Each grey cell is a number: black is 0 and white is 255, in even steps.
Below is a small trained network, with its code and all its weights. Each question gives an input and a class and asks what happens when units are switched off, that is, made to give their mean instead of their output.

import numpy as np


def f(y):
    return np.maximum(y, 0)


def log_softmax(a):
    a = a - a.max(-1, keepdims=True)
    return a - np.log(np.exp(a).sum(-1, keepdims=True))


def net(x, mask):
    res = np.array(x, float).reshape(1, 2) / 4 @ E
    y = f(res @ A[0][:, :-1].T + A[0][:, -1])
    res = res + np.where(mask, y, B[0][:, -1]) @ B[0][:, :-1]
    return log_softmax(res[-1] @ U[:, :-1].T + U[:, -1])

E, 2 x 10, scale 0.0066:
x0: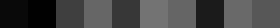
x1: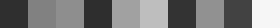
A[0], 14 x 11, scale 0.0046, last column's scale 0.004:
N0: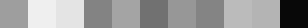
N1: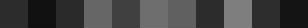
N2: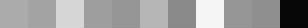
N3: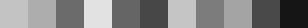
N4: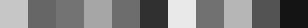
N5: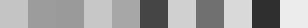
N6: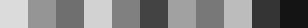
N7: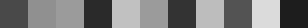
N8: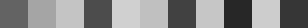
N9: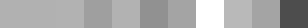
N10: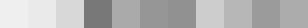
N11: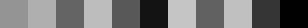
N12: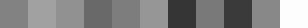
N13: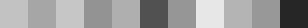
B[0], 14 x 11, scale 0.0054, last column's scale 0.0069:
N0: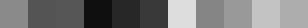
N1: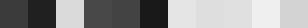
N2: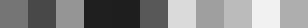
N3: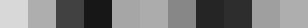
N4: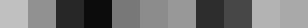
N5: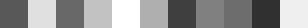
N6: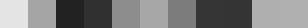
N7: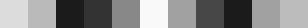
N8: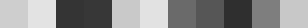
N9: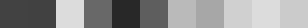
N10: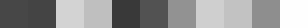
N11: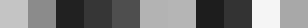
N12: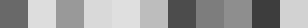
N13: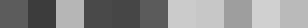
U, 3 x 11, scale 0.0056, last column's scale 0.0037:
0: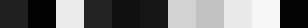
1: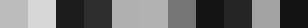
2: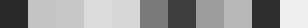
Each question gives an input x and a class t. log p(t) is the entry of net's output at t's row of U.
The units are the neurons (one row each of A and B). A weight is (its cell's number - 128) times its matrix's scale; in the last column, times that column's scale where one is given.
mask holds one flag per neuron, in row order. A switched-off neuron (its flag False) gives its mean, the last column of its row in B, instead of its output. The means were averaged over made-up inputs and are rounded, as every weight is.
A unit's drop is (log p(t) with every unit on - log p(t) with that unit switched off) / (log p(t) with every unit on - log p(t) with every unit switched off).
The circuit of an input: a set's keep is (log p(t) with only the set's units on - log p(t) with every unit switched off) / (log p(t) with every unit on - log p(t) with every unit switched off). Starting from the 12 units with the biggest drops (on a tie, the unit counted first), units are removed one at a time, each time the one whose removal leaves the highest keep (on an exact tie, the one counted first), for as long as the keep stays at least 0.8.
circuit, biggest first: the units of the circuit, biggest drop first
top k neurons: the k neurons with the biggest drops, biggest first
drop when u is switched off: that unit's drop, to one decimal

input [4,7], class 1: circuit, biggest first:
(N7)
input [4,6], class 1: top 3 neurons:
(N10; N7; N9)
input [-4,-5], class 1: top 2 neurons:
(N5; N1)
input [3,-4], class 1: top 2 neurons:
(N10; N9)
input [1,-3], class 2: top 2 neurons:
(N7; N8)
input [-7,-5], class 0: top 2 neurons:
(N10; N9)
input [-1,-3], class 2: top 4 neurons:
(N7; N8; N5; N0)
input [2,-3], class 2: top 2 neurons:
(N7; N8)
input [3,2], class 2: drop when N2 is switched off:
0.3
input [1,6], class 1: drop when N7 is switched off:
0.1
